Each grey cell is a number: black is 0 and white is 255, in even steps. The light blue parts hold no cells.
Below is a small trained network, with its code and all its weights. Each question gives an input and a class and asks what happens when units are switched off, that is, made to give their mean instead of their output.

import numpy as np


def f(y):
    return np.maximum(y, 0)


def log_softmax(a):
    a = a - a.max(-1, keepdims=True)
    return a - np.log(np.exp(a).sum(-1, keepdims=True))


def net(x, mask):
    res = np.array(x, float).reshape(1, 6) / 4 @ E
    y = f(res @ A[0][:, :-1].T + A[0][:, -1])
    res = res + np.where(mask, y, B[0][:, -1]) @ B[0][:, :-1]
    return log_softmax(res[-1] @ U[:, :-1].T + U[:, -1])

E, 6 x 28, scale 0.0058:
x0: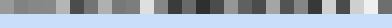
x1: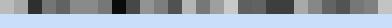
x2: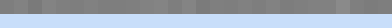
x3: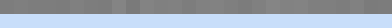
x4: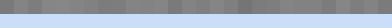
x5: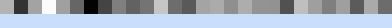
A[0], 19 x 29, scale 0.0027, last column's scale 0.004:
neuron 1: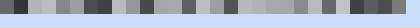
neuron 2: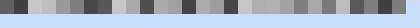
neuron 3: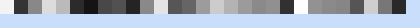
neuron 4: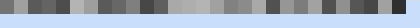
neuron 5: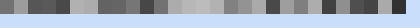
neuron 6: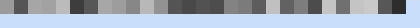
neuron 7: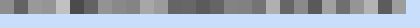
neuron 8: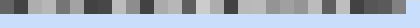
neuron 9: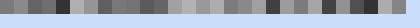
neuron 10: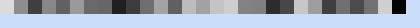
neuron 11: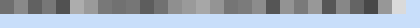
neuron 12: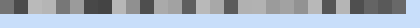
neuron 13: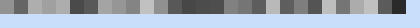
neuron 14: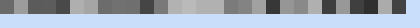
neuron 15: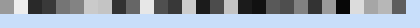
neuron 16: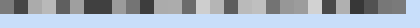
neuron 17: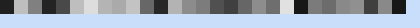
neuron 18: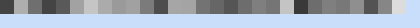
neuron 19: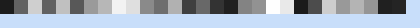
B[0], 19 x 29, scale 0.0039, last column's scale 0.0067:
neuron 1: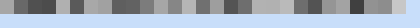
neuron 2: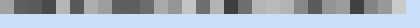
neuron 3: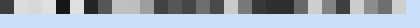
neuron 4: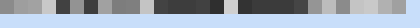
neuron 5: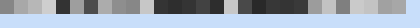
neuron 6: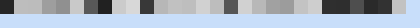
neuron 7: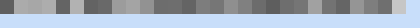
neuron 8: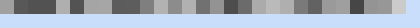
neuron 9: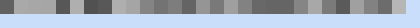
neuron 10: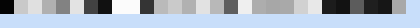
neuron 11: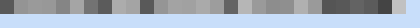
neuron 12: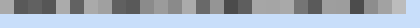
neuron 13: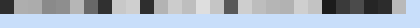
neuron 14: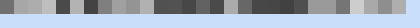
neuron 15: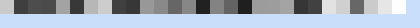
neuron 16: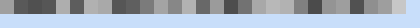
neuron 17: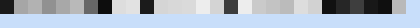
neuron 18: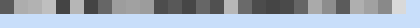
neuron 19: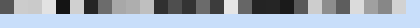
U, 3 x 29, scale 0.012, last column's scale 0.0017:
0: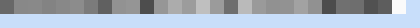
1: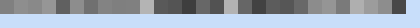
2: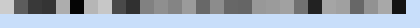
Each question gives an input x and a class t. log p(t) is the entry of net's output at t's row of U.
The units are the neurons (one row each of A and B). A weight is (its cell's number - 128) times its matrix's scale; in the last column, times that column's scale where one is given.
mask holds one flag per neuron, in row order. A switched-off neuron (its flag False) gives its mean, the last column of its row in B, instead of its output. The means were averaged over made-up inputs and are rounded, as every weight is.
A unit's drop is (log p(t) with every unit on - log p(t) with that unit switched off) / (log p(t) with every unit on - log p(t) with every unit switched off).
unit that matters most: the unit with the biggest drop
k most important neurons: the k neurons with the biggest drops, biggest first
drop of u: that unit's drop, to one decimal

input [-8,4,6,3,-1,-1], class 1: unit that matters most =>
neuron 5
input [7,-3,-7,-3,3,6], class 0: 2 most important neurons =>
(neuron 6; neuron 13)
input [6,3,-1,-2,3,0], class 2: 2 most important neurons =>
(neuron 15; neuron 19)
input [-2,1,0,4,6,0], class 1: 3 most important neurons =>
(neuron 17; neuron 6; neuron 13)
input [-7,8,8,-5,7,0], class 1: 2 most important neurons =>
(neuron 5; neuron 4)
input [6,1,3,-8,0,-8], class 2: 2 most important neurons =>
(neuron 15; neuron 3)
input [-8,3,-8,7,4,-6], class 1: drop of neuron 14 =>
0.3
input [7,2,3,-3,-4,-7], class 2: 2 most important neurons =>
(neuron 15; neuron 3)
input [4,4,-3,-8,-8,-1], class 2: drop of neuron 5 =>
0.0
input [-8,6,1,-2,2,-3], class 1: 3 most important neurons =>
(neuron 5; neuron 4; neuron 14)
